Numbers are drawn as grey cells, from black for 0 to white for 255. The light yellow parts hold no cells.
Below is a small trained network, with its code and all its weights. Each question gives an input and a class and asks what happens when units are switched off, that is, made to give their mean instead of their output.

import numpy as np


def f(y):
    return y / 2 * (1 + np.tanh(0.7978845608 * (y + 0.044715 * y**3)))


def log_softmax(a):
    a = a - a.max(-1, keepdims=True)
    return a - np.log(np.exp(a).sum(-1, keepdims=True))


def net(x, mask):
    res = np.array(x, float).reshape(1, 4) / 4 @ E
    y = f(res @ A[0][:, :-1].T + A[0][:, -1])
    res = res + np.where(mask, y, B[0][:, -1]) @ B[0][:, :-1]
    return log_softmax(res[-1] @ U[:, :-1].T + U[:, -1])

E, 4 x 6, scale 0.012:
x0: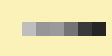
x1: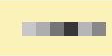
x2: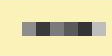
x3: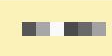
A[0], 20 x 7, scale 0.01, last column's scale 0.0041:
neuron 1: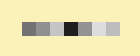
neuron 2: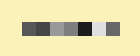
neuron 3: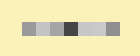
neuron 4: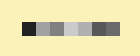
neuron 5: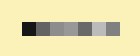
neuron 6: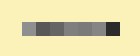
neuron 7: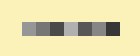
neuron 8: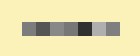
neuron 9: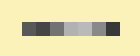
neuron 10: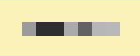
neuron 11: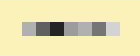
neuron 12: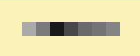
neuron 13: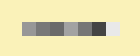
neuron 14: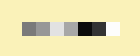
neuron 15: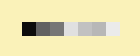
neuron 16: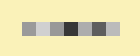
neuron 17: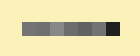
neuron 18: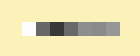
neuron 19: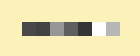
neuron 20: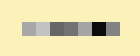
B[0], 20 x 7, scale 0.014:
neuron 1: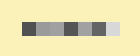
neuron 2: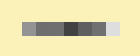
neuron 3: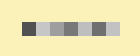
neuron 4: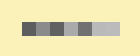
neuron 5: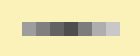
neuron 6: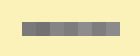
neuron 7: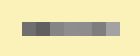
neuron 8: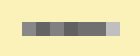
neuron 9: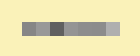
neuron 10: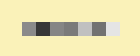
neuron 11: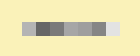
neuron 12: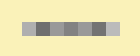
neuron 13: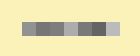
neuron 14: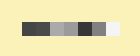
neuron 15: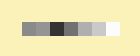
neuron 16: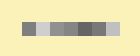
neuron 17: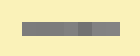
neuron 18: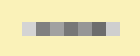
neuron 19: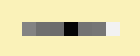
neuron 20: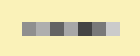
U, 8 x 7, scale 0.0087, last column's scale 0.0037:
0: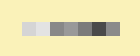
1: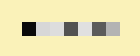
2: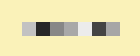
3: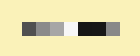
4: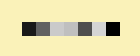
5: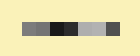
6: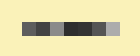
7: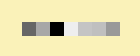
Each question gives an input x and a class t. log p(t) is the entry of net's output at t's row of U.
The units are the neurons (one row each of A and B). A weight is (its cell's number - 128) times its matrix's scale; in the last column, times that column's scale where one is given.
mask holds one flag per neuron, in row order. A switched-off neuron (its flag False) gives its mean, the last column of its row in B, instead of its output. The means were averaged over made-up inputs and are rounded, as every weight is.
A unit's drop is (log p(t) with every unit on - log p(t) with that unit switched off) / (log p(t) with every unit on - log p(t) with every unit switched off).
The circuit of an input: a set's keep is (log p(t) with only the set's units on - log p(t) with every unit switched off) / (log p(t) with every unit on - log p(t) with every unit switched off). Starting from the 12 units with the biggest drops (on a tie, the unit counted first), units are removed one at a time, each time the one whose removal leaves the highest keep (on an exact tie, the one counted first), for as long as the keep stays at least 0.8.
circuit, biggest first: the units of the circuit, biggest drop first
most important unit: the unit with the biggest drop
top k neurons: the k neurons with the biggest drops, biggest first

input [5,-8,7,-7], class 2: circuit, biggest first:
[neuron 10]
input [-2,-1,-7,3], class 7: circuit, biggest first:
[neuron 4; neuron 19]
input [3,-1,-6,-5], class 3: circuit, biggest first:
[neuron 15; neuron 20]
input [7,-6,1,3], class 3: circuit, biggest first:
[neuron 14; neuron 15]
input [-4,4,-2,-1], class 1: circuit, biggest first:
[neuron 3; neuron 5]
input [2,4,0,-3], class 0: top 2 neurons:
[neuron 10; neuron 20]
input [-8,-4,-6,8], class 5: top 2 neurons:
[neuron 15; neuron 5]
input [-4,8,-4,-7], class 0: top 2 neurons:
[neuron 20; neuron 16]
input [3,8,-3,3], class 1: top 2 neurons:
[neuron 3; neuron 1]
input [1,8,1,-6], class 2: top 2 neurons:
[neuron 11; neuron 12]
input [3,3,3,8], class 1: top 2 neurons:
[neuron 1; neuron 3]
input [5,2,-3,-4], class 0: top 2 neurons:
[neuron 18; neuron 14]
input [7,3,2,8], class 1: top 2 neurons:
[neuron 1; neuron 3]
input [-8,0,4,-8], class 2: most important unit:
neuron 10
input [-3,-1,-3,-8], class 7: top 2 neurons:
[neuron 15; neuron 4]
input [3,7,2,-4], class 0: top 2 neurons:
[neuron 20; neuron 16]
